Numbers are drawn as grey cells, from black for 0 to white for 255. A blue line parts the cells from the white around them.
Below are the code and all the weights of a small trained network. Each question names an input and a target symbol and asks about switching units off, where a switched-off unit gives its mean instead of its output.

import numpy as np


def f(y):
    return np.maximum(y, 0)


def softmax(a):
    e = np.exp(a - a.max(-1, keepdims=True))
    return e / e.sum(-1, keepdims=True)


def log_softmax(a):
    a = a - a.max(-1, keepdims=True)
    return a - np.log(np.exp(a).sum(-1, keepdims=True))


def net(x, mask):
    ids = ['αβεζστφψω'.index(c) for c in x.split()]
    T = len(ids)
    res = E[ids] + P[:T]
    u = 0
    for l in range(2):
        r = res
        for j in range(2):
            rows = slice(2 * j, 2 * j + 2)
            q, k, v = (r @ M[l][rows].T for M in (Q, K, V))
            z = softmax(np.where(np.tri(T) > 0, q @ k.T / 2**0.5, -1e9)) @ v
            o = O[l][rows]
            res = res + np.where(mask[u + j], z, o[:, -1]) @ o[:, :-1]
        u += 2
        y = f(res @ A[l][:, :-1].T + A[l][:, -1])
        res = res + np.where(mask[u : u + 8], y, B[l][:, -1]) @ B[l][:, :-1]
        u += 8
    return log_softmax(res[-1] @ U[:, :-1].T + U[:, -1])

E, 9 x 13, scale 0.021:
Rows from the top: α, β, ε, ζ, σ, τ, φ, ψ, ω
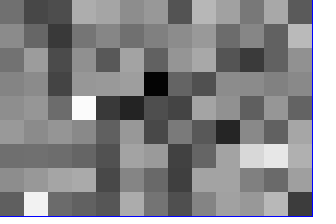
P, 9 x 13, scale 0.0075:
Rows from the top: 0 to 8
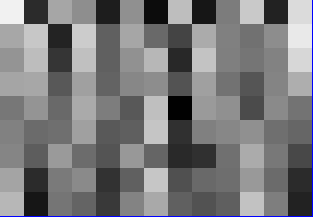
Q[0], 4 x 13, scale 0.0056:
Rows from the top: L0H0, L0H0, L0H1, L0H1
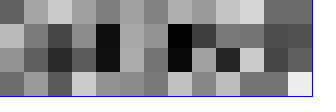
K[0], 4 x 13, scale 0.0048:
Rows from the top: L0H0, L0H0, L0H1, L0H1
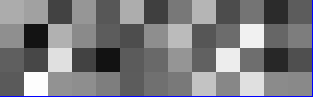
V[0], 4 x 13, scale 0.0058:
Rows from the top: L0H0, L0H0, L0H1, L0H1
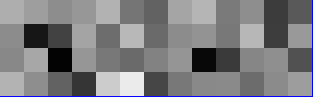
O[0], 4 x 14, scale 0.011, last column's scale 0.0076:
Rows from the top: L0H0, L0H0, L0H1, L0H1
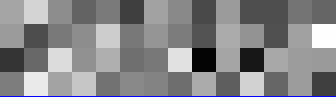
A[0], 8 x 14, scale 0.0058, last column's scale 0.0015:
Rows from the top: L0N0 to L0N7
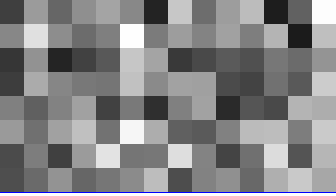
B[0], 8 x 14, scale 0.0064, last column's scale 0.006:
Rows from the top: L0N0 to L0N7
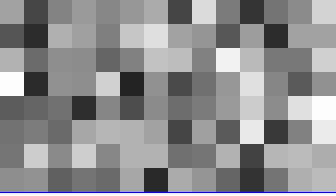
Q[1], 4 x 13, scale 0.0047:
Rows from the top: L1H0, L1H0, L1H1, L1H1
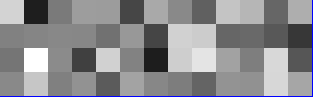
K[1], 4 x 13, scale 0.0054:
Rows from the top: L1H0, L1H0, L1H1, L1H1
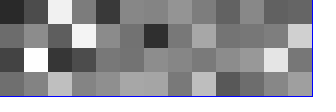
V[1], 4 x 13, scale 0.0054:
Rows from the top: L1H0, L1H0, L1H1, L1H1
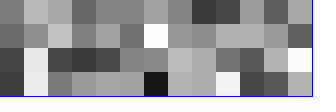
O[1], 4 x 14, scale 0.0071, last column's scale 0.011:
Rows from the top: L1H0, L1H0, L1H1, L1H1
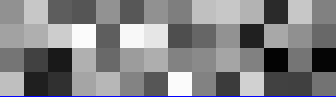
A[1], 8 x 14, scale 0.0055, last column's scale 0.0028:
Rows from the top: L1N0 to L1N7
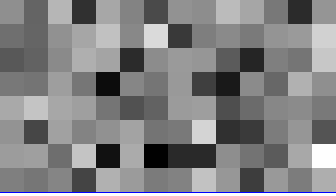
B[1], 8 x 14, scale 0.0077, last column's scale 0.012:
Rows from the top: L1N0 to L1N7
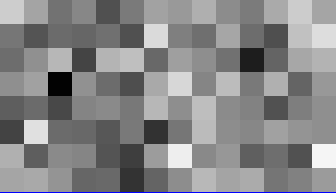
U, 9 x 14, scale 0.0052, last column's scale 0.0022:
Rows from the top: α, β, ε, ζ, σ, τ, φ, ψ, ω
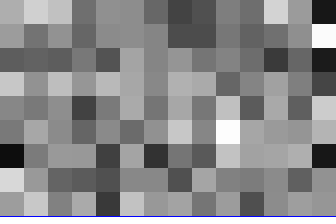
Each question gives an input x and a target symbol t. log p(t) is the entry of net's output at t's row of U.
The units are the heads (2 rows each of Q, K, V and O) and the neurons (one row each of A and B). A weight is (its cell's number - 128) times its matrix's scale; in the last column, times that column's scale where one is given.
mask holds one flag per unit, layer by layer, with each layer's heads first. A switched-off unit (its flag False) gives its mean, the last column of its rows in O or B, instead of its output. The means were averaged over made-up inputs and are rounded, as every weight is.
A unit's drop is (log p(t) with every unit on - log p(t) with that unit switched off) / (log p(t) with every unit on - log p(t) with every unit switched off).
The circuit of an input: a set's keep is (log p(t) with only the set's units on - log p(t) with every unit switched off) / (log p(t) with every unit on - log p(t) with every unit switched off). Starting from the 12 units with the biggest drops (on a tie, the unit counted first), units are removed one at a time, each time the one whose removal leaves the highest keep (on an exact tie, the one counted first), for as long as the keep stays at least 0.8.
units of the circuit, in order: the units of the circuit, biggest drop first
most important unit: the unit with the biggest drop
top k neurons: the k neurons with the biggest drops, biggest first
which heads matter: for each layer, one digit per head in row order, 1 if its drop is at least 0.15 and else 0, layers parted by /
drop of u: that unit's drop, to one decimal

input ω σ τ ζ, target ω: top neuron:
L0N1
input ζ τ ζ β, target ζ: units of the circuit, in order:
L1H1, L0H1, L0N0
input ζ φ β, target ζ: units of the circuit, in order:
L1H1, L0H0
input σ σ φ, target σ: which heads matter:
01 / 10
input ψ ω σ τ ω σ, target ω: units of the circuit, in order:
L1H0, L0N1, L0N2
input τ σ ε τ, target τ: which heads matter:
00 / 10
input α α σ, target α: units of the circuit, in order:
L1H1, L0H0
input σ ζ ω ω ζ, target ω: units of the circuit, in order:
L1H0, L0N2, L0N1
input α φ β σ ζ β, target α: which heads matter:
10 / 01
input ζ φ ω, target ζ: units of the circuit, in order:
L1H1, L0H1, L0N1, L0N0
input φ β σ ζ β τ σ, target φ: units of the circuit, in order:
L0H0, L1H1
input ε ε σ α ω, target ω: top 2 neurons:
L0N2, L0N1
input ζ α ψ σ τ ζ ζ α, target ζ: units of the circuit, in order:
L1H1, L0H1, L0N0, L0H0
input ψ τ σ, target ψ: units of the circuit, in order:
L0H1
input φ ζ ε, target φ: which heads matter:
10 / 00
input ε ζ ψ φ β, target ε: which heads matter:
01 / 01
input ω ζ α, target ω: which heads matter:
10 / 10
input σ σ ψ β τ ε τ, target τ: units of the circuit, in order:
L1N3, L1H0
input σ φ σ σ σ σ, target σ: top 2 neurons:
L1N2, L0N5
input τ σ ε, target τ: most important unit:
L1H0
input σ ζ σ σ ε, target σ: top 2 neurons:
L1N2, L0N5
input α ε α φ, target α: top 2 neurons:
L0N5, L0N4
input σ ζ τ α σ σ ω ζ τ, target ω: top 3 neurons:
L0N1, L0N2, L1N3
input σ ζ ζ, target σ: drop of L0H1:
0.7
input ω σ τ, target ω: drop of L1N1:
-0.1
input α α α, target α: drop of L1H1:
0.6
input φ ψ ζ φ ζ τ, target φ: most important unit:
L0H0
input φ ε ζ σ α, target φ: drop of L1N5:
0.2
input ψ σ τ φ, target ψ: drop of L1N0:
0.0
